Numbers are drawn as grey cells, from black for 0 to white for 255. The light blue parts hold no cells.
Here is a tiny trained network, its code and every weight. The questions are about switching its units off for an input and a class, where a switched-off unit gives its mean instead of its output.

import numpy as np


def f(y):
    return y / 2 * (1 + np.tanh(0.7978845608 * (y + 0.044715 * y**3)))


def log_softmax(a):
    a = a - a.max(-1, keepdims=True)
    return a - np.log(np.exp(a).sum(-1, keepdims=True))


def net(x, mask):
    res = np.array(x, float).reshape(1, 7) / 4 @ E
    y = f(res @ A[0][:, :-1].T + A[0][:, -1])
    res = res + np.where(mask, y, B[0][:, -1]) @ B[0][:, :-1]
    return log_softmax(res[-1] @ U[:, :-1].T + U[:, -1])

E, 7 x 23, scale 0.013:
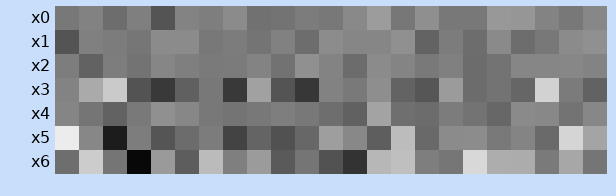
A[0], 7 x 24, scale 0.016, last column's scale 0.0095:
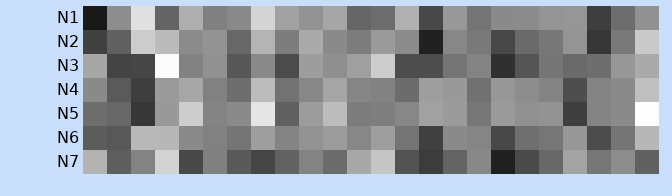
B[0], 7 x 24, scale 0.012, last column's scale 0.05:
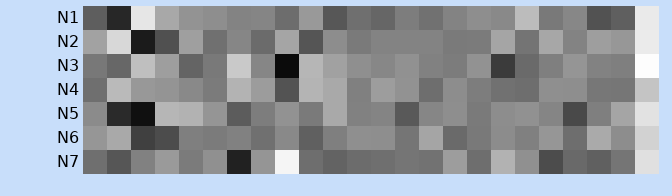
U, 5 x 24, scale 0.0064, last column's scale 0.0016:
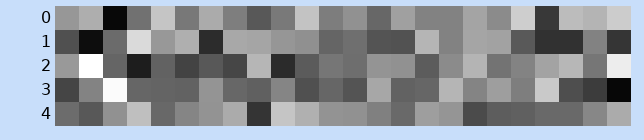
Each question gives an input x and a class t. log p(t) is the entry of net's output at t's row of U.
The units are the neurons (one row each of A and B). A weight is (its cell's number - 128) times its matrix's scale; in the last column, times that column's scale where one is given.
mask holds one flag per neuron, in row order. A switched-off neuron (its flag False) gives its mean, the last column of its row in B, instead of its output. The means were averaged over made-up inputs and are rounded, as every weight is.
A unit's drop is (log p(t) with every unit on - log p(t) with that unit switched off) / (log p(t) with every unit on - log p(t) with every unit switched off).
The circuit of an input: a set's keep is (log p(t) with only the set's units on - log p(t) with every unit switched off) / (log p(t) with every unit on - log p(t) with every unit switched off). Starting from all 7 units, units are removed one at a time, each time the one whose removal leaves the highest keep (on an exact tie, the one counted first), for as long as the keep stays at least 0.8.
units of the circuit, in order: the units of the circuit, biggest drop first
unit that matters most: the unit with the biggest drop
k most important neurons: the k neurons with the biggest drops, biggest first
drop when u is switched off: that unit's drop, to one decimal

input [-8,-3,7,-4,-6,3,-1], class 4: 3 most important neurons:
[N2 N6 N7]
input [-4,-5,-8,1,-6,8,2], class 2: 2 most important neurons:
[N3 N5]
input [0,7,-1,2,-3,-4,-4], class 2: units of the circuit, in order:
[N2 N5]
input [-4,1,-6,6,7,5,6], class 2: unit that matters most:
N1
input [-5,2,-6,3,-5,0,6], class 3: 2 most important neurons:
[N5 N2]
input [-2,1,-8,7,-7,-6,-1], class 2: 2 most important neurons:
[N2 N3]
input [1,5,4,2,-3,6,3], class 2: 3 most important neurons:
[N3 N1 N5]
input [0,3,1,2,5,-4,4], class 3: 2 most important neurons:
[N5 N7]
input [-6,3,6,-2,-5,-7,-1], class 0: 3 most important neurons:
[N2 N7 N6]
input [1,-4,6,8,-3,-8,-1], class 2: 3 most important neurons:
[N2 N6 N3]
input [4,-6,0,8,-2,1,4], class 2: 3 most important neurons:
[N1 N3 N5]
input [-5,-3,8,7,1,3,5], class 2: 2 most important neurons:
[N1 N3]
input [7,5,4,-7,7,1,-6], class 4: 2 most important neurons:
[N3 N4]
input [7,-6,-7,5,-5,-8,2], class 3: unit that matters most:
N1
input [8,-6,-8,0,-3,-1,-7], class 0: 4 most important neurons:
[N2 N3 N6 N1]
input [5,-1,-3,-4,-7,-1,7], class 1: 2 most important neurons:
[N2 N3]
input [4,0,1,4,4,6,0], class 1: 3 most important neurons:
[N2 N6 N3]
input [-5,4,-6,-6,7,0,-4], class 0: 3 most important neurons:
[N1 N5 N2]
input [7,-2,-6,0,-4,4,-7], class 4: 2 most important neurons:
[N3 N5]
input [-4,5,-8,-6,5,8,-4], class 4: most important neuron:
[N3]
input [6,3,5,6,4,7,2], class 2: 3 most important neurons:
[N1 N3 N5]
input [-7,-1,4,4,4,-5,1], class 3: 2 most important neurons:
[N1 N5]
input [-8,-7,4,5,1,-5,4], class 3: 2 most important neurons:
[N5 N7]
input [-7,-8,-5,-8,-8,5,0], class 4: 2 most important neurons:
[N2 N6]
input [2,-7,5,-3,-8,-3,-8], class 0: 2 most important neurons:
[N2 N6]
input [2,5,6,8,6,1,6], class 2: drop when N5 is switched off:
0.4
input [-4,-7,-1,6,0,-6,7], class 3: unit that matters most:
N5
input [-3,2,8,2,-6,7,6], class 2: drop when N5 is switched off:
0.7
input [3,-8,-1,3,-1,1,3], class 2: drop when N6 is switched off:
0.0
